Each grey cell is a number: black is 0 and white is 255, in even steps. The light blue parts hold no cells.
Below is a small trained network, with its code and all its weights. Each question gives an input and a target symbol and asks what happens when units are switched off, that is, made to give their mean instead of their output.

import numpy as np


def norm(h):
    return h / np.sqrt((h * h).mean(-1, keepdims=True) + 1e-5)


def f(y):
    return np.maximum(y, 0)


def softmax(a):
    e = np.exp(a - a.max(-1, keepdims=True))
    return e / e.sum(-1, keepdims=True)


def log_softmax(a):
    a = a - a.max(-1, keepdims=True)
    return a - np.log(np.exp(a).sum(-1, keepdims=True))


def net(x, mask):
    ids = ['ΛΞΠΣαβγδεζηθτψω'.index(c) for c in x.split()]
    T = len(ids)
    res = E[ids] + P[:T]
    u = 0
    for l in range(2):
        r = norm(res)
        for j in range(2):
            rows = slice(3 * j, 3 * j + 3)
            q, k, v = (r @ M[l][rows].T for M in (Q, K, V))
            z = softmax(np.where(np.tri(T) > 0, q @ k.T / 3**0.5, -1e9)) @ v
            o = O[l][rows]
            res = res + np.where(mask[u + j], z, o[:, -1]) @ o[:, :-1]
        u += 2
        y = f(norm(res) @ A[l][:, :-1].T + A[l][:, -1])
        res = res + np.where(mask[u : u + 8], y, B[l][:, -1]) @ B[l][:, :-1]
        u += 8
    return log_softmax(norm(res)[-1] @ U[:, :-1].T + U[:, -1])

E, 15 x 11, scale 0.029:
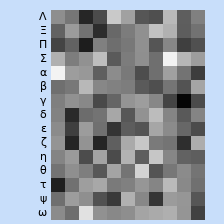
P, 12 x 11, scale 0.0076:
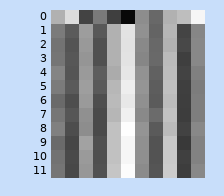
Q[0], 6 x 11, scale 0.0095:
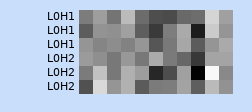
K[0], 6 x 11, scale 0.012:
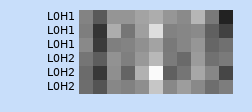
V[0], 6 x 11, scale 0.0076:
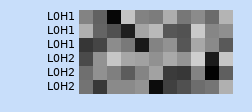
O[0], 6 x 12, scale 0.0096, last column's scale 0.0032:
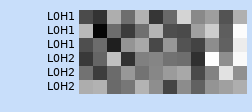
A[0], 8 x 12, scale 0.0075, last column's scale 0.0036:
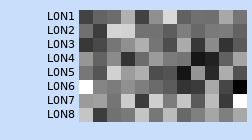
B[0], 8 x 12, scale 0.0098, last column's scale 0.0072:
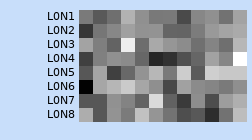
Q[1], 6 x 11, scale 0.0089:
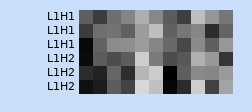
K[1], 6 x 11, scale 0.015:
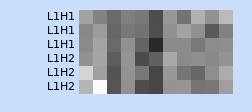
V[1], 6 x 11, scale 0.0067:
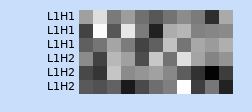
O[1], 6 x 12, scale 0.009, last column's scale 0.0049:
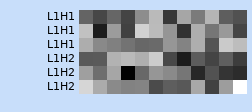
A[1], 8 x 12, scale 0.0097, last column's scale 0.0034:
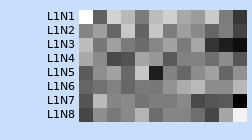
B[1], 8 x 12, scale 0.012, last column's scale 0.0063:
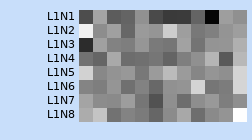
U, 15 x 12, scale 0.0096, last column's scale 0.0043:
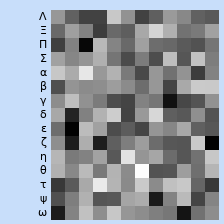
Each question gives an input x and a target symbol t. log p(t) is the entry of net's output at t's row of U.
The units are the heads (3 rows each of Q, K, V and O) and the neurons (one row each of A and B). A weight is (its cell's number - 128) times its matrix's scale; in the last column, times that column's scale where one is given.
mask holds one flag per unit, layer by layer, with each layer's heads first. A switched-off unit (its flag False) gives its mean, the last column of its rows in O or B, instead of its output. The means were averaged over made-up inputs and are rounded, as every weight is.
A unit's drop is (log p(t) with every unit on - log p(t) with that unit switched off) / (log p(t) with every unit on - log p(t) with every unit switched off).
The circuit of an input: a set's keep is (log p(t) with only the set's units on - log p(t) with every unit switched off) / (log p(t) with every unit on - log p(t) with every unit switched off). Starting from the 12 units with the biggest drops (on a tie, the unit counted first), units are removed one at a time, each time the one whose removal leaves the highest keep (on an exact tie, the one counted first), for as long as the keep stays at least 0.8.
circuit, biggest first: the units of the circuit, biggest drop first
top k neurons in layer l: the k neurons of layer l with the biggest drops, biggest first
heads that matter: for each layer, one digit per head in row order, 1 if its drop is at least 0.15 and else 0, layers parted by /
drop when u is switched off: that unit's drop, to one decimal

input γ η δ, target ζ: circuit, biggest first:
[L1H2]
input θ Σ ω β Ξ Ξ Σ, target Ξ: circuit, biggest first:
[L1H2; L0N8]
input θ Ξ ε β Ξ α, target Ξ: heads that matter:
01 / 01
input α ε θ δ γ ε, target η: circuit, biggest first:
[L0H1; L0H2]
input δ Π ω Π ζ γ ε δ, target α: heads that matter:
01 / 00
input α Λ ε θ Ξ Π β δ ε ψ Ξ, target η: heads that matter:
11 / 01
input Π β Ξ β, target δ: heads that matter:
10 / 00
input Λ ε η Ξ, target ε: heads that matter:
10 / 00
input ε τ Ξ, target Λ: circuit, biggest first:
[L1H1; L0H2; L0H1]
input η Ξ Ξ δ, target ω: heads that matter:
01 / 01
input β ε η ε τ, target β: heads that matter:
01 / 00
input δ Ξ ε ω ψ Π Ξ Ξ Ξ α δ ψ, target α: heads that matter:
11 / 00
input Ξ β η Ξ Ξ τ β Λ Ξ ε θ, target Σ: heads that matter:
00 / 11
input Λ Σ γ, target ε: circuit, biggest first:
[L0H1]
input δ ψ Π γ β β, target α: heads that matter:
11 / 01
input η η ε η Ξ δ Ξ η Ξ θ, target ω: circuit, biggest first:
[L1H2; L0H1]
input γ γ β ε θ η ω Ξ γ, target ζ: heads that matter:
11 / 11
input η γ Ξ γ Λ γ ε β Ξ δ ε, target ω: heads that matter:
11 / 01
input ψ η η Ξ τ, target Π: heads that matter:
10 / 00
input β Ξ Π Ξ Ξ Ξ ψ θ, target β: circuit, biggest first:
[L0H2]
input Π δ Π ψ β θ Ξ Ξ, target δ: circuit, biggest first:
[L0H1; L0H2]
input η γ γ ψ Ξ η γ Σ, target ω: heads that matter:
00 / 01
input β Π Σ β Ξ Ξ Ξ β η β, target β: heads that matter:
00 / 00
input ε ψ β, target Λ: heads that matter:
11 / 10
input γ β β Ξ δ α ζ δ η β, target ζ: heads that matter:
01 / 11
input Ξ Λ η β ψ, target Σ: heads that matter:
00 / 11
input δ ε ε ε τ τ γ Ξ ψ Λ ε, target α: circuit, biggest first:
[L0H2]
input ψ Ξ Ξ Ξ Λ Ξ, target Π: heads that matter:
11 / 00
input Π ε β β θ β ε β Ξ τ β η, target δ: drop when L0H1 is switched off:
1.0
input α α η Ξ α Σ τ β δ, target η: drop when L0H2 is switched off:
0.2
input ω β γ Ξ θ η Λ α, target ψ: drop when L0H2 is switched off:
0.2
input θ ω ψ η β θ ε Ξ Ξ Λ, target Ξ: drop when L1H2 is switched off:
0.6
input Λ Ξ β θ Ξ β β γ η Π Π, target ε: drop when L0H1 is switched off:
0.9
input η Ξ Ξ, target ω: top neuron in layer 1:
[L1N3]
